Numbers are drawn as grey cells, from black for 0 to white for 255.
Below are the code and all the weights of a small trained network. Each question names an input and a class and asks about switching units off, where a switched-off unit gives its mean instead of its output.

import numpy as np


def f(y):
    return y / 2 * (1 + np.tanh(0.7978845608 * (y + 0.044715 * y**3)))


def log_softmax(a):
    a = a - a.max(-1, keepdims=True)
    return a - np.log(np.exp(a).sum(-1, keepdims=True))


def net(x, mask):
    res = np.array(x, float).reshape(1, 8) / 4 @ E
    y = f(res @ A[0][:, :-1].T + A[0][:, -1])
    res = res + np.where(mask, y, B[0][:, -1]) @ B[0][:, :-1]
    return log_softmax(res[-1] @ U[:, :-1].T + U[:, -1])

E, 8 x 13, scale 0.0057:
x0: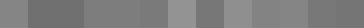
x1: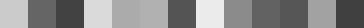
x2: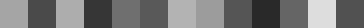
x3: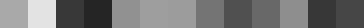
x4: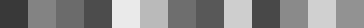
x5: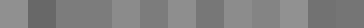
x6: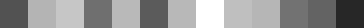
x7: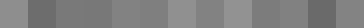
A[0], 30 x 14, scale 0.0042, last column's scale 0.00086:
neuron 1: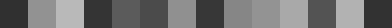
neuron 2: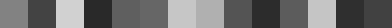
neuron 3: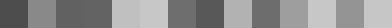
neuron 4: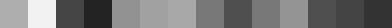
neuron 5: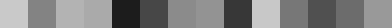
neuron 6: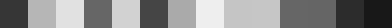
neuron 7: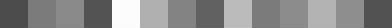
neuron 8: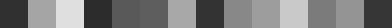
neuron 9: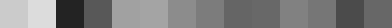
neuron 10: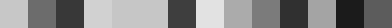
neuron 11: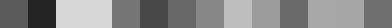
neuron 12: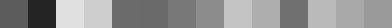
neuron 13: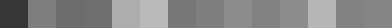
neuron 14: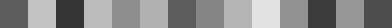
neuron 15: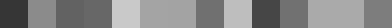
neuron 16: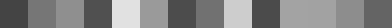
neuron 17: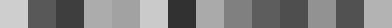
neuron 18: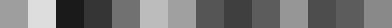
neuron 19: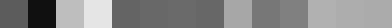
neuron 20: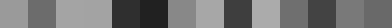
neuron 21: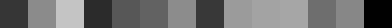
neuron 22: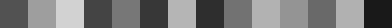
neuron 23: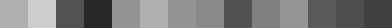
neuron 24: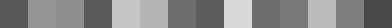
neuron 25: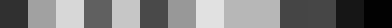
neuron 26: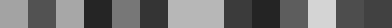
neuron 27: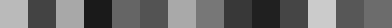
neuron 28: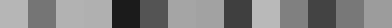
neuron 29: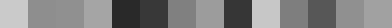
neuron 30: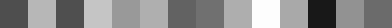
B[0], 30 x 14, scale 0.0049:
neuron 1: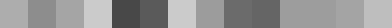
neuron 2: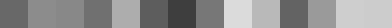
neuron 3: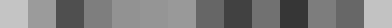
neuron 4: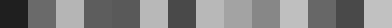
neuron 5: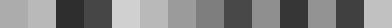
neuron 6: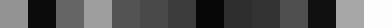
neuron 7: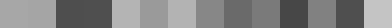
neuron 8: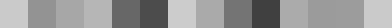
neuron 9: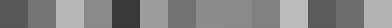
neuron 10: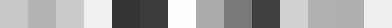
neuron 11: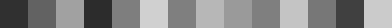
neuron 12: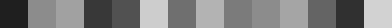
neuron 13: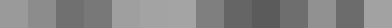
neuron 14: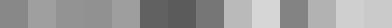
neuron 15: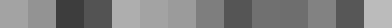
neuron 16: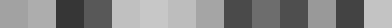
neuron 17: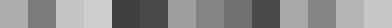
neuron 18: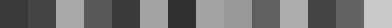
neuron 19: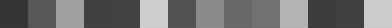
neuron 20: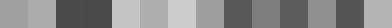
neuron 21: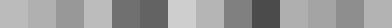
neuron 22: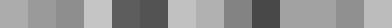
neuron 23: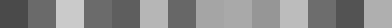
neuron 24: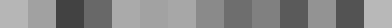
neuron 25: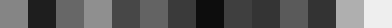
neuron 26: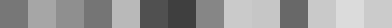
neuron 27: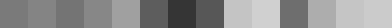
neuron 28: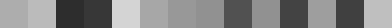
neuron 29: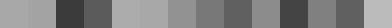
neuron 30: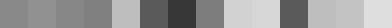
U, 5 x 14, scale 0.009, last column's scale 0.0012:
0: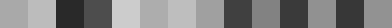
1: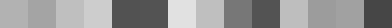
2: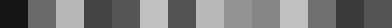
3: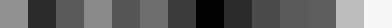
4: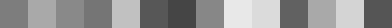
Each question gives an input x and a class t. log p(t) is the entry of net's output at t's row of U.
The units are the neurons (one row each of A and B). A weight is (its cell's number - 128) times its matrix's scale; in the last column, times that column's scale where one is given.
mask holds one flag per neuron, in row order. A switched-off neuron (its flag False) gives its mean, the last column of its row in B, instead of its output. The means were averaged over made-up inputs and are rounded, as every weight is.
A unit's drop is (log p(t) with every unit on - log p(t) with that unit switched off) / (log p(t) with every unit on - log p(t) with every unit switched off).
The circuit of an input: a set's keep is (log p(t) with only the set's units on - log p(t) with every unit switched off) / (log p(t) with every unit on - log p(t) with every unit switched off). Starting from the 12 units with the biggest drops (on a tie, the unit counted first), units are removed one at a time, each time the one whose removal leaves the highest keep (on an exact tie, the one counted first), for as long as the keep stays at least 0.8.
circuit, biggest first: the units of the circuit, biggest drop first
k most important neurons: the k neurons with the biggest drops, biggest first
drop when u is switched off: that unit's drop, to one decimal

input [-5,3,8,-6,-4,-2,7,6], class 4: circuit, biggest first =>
(neuron 2)
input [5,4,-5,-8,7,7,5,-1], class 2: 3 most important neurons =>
(neuron 12; neuron 11; neuron 19)
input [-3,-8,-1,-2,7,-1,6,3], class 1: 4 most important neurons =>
(neuron 8; neuron 1; neuron 21; neuron 22)
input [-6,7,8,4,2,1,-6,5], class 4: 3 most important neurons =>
(neuron 27; neuron 26; neuron 2)
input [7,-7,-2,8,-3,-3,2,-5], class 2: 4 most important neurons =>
(neuron 4; neuron 18; neuron 10; neuron 23)
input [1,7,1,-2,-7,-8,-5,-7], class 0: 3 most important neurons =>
(neuron 5; neuron 28; neuron 29)
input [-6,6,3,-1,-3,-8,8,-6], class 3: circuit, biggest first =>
(neuron 6; neuron 25)
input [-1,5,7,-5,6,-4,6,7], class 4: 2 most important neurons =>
(neuron 2; neuron 26)
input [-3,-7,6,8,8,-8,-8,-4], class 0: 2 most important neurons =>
(neuron 3; neuron 16)
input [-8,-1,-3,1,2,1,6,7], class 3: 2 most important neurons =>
(neuron 6; neuron 25)
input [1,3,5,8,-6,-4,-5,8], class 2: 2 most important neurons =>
(neuron 18; neuron 4)
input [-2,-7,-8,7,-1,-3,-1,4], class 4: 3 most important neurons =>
(neuron 30; neuron 14; neuron 10)
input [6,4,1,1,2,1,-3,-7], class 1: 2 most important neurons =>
(neuron 6; neuron 25)
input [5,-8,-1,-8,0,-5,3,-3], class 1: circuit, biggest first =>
(neuron 8)
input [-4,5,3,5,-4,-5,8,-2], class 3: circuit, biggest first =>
(neuron 6; neuron 25)
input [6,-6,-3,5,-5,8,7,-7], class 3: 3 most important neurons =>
(neuron 6; neuron 25; neuron 10)
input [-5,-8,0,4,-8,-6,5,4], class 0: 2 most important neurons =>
(neuron 5; neuron 28)
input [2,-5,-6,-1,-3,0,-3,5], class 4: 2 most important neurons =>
(neuron 30; neuron 10)
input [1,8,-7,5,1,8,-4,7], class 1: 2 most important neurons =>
(neuron 10; neuron 17)
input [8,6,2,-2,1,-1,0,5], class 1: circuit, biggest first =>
(neuron 10)
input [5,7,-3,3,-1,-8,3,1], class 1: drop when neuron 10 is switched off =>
0.2
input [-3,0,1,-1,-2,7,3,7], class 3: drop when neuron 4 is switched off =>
0.1
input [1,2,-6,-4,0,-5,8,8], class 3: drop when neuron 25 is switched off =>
0.4
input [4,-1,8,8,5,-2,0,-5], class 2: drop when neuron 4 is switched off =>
0.3
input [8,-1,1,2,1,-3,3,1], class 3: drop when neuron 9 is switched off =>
0.0
